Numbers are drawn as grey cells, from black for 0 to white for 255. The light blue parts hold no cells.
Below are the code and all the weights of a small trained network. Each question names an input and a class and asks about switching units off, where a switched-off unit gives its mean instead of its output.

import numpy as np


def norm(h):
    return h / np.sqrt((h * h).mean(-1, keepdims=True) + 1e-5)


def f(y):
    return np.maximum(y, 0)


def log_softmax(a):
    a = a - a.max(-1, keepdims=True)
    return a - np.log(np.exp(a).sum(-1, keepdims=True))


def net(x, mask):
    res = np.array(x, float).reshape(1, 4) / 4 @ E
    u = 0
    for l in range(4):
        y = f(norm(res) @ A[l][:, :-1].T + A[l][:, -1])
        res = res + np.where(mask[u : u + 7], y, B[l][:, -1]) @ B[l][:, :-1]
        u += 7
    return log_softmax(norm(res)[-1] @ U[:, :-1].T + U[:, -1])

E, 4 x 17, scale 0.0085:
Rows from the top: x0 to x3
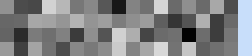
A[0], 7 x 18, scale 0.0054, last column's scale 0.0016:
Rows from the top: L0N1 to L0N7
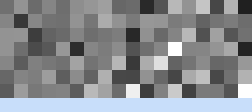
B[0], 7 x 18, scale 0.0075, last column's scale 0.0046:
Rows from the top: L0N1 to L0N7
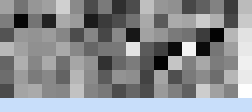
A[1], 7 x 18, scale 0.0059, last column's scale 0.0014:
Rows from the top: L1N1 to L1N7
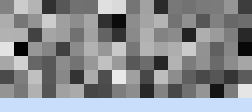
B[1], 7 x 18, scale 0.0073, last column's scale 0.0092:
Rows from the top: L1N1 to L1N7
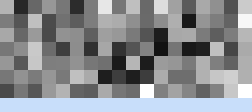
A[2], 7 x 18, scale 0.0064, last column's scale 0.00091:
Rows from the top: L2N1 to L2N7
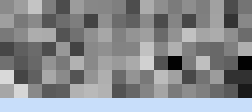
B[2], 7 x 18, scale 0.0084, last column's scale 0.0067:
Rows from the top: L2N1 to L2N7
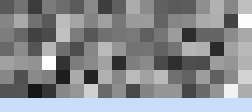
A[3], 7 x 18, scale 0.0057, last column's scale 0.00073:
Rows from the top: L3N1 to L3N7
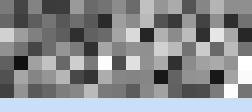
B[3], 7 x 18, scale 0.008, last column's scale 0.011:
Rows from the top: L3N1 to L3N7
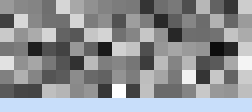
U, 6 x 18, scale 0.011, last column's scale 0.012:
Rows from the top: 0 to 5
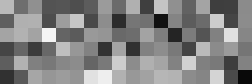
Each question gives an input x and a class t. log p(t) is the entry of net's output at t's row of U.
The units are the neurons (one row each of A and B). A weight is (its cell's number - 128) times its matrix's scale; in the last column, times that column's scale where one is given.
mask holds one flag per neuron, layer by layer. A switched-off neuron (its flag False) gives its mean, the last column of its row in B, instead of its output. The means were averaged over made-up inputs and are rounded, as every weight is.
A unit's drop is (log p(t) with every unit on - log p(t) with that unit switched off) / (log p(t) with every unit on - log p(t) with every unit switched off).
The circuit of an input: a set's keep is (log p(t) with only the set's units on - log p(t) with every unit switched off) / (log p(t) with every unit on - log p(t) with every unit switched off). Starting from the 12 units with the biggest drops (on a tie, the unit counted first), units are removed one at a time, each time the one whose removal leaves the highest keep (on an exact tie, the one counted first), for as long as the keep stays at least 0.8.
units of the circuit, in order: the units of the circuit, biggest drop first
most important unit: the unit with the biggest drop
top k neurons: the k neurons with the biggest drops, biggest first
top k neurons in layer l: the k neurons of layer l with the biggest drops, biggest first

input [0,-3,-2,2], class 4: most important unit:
L0N3
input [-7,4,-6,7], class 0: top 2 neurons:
(L1N1 L3N5)
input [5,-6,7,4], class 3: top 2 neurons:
(L1N6 L1N1)
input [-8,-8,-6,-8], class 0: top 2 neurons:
(L1N1 L1N5)
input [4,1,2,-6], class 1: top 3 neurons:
(L1N1 L1N3 L0N7)
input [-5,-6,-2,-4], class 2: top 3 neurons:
(L0N4 L3N3 L0N3)
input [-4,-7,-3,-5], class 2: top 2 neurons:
(L0N4 L3N3)
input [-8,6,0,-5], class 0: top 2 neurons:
(L1N1 L1N5)
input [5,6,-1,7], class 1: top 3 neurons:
(L1N1 L1N4 L0N2)
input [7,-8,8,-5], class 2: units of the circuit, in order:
(L0N4 L3N3)
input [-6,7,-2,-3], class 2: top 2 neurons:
(L2N5 L0N6)
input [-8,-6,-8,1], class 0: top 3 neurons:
(L1N1 L1N5 L0N7)
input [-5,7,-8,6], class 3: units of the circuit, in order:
(L2N7 L2N3)
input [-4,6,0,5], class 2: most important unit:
L2N5
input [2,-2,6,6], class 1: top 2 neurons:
(L0N2 L1N4)
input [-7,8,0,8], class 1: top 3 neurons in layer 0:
(L0N2 L0N4 L0N7)
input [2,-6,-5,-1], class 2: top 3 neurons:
(L0N4 L1N7 L3N3)
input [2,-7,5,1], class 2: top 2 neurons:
(L0N4 L3N3)
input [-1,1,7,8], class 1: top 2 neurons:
(L1N4 L0N2)
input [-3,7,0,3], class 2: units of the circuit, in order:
(L2N5)
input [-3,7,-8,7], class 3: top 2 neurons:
(L0N6 L2N7)
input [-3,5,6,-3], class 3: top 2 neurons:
(L1N6 L0N4)
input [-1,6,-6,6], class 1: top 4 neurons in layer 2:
(L2N3 L2N1 L2N4 L2N6)
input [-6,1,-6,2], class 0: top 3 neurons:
(L1N1 L0N7 L1N5)
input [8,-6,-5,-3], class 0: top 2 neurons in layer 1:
(L1N2 L1N7)
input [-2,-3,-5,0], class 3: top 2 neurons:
(L1N7 L2N7)
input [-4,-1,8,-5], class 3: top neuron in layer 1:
(L1N6)
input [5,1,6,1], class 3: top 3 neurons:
(L1N6 L1N1 L0N1)
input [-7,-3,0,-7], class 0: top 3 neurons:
(L1N1 L0N5 L1N5)
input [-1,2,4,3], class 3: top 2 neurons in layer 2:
(L2N6 L2N2)
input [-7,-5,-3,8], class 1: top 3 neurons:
(L1N4 L0N2 L1N2)
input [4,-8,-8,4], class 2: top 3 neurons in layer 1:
(L1N1 L1N7 L1N6)
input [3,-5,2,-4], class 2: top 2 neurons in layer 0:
(L0N4 L0N2)
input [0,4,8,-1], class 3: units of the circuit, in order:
(L1N6)
